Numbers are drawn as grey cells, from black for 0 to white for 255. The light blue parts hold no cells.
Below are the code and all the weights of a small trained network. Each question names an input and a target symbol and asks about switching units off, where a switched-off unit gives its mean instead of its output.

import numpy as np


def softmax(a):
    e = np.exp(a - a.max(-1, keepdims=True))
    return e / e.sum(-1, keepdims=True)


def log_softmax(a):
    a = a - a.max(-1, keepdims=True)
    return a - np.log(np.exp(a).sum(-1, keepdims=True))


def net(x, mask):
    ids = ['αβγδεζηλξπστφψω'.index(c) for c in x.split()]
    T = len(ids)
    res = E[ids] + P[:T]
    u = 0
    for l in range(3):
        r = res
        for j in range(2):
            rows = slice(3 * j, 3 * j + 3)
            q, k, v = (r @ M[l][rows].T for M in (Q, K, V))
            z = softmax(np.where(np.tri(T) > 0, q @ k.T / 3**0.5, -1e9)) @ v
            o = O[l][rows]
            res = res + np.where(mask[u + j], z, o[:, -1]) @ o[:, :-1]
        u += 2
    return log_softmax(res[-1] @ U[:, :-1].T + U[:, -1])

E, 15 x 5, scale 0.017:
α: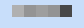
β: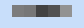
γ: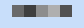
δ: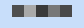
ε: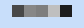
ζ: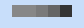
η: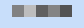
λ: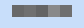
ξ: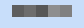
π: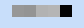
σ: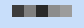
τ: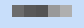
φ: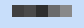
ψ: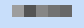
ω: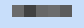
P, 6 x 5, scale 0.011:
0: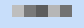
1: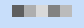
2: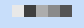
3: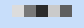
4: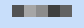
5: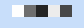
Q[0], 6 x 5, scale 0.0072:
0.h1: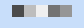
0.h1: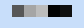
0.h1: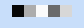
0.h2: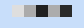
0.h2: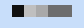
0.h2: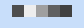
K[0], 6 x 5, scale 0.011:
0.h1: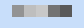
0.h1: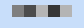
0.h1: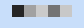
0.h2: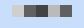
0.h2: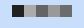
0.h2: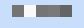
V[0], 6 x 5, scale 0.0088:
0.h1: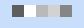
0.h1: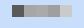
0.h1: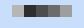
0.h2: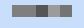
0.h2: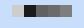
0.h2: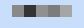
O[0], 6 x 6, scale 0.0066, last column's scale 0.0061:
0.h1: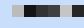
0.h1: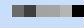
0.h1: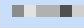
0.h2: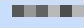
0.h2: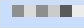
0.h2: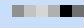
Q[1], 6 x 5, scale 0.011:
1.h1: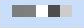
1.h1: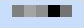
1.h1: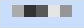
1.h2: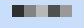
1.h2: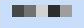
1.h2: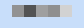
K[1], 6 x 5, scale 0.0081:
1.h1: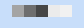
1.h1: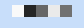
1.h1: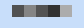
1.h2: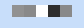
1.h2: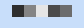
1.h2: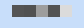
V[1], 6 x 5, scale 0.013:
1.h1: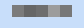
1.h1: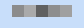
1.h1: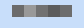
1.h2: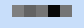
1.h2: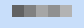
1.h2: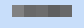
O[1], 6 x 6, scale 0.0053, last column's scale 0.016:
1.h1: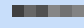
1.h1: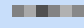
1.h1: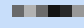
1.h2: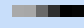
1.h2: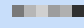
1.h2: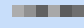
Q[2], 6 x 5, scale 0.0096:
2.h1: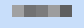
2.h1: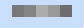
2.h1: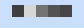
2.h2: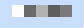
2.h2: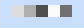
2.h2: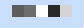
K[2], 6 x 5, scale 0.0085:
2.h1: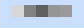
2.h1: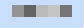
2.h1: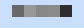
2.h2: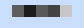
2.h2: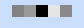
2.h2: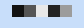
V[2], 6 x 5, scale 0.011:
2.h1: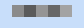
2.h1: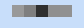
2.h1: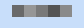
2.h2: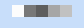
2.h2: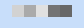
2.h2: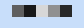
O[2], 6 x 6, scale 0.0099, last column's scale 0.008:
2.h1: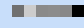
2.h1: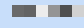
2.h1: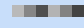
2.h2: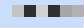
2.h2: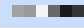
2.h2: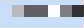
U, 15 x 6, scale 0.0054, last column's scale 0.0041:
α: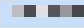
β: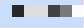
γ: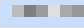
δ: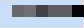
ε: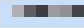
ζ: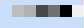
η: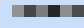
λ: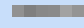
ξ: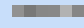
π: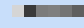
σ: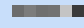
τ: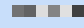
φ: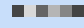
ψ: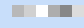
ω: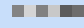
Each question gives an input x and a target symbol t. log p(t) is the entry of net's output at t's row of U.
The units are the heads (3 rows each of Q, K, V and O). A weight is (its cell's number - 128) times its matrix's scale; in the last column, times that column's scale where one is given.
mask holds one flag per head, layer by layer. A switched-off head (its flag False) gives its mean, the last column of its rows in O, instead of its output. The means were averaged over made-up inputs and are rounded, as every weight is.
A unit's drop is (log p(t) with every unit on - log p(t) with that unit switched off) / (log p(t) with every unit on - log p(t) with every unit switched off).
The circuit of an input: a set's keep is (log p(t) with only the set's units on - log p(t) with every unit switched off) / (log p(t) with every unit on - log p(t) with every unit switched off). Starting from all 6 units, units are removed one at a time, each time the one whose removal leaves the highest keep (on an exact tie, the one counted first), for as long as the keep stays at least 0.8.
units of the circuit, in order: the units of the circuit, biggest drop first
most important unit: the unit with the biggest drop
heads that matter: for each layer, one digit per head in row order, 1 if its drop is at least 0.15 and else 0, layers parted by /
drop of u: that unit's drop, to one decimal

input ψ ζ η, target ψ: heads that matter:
11 / 00 / 01
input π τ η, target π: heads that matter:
10 / 01 / 01
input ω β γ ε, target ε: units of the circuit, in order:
[2.h2 0.h1 1.h2]
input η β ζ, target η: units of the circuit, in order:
[2.h2 0.h1 0.h2]
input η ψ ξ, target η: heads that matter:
10 / 01 / 01
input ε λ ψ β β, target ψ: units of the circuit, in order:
[2.h2 0.h2 0.h1]
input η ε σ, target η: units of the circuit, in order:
[2.h2 0.h1]
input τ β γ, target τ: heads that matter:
10 / 11 / 01
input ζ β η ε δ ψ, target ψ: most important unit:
0.h2
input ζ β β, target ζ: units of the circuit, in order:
[1.h2 0.h1 2.h2]
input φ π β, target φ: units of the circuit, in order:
[2.h2 0.h1]
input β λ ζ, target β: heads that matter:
10 / 10 / 01
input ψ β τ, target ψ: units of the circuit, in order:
[2.h2 0.h2]
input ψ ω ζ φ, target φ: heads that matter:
10 / 01 / 01
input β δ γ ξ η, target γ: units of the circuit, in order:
[0.h2 2.h2 1.h2]
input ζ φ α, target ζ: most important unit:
1.h2
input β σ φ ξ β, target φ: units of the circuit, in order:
[2.h2 0.h1 0.h2 1.h2]
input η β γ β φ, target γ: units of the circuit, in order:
[0.h2 2.h2]
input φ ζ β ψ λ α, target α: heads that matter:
00 / 00 / 01
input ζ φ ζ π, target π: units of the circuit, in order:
[0.h1 2.h2 1.h2]
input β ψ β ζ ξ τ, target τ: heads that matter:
01 / 01 / 01
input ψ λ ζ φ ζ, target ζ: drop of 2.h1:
0.2
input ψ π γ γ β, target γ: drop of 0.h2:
0.3
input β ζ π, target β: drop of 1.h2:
0.0
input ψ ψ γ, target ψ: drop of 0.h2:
0.3
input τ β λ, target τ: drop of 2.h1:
0.0
